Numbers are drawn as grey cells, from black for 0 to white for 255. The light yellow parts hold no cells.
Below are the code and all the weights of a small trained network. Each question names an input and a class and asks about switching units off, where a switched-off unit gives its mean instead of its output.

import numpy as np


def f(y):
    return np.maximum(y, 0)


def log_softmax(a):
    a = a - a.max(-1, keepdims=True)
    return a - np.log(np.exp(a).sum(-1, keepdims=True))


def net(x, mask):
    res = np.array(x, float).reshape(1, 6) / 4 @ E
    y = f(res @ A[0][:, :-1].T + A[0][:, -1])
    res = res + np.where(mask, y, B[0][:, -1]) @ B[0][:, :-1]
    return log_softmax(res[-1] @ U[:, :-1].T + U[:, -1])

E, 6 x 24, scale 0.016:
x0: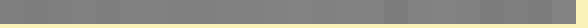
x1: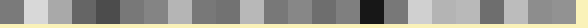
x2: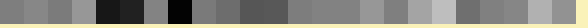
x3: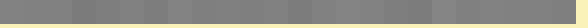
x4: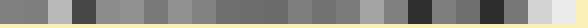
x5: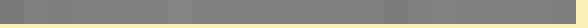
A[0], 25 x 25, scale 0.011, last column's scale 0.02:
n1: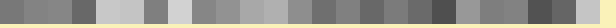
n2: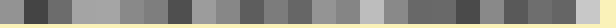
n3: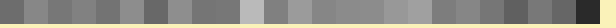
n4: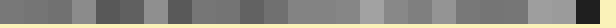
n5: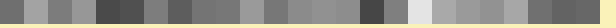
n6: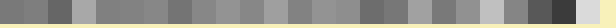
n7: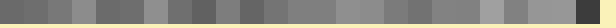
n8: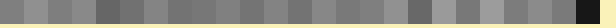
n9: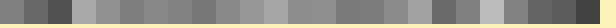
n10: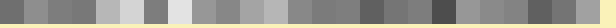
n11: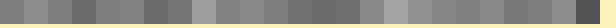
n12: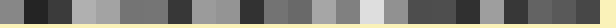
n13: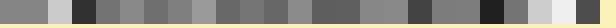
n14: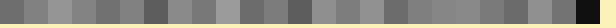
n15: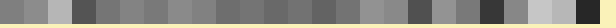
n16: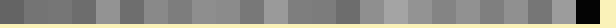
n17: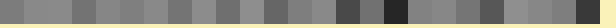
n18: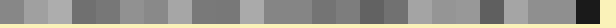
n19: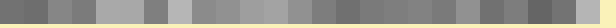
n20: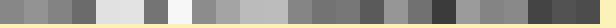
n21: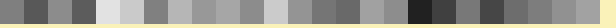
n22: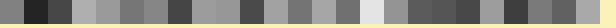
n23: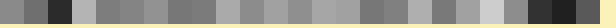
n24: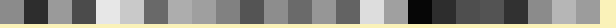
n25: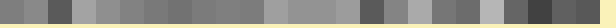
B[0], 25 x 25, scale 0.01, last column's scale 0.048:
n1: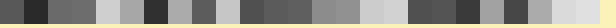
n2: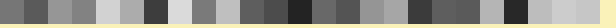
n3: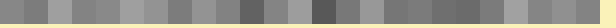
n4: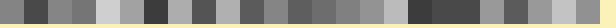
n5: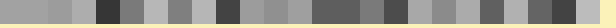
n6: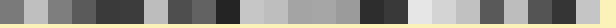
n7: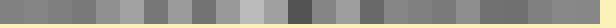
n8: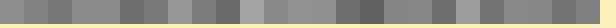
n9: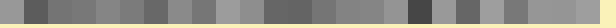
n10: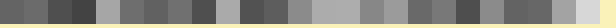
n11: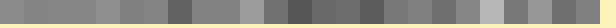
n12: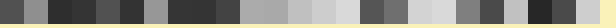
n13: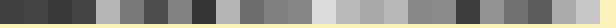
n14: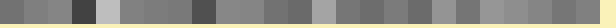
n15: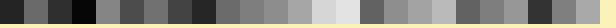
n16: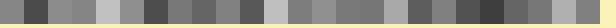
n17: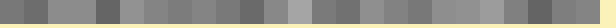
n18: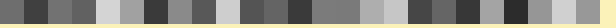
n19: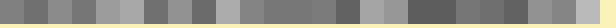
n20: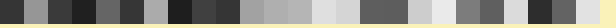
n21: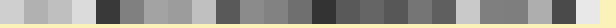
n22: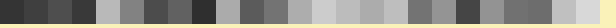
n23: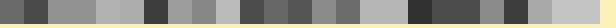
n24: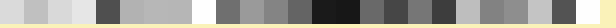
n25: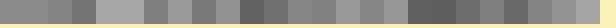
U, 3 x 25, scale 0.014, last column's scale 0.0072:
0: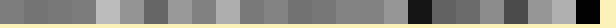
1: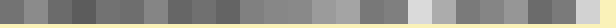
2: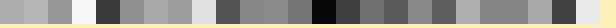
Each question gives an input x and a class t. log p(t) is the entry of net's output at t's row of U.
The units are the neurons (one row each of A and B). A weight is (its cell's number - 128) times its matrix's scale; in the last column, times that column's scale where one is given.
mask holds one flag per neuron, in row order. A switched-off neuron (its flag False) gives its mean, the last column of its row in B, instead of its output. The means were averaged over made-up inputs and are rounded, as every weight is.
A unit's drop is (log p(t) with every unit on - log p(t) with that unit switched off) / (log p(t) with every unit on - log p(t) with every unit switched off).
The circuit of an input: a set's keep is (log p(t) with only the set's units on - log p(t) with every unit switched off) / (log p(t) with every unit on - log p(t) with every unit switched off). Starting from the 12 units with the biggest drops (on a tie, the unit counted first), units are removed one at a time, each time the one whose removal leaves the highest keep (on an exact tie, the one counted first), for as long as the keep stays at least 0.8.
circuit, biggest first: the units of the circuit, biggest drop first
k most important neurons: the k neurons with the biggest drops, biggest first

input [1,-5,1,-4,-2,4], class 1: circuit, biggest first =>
n12
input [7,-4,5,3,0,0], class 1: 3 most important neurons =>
n12, n1, n23
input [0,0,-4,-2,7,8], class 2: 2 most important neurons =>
n24, n21
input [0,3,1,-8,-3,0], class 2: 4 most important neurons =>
n20, n22, n12, n13
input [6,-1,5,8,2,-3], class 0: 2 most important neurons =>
n20, n6
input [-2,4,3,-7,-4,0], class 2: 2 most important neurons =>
n20, n22
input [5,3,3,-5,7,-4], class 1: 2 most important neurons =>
n15, n1
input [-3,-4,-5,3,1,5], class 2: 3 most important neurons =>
n24, n21, n13
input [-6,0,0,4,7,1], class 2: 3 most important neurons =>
n24, n22, n1
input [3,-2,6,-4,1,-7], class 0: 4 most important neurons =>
n20, n6, n4, n2
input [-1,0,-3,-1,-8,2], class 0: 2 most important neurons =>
n23, n12
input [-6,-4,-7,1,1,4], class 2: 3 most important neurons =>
n24, n21, n13
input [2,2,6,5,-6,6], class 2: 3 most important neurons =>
n20, n5, n22
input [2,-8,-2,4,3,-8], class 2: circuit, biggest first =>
n24
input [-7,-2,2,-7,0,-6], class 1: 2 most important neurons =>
n1, n23
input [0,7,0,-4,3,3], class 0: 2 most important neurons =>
n20, n12
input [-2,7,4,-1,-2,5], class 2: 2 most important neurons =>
n20, n5
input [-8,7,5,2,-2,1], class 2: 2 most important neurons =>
n20, n5
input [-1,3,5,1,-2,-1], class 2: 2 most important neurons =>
n20, n22
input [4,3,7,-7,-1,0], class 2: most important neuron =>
n20
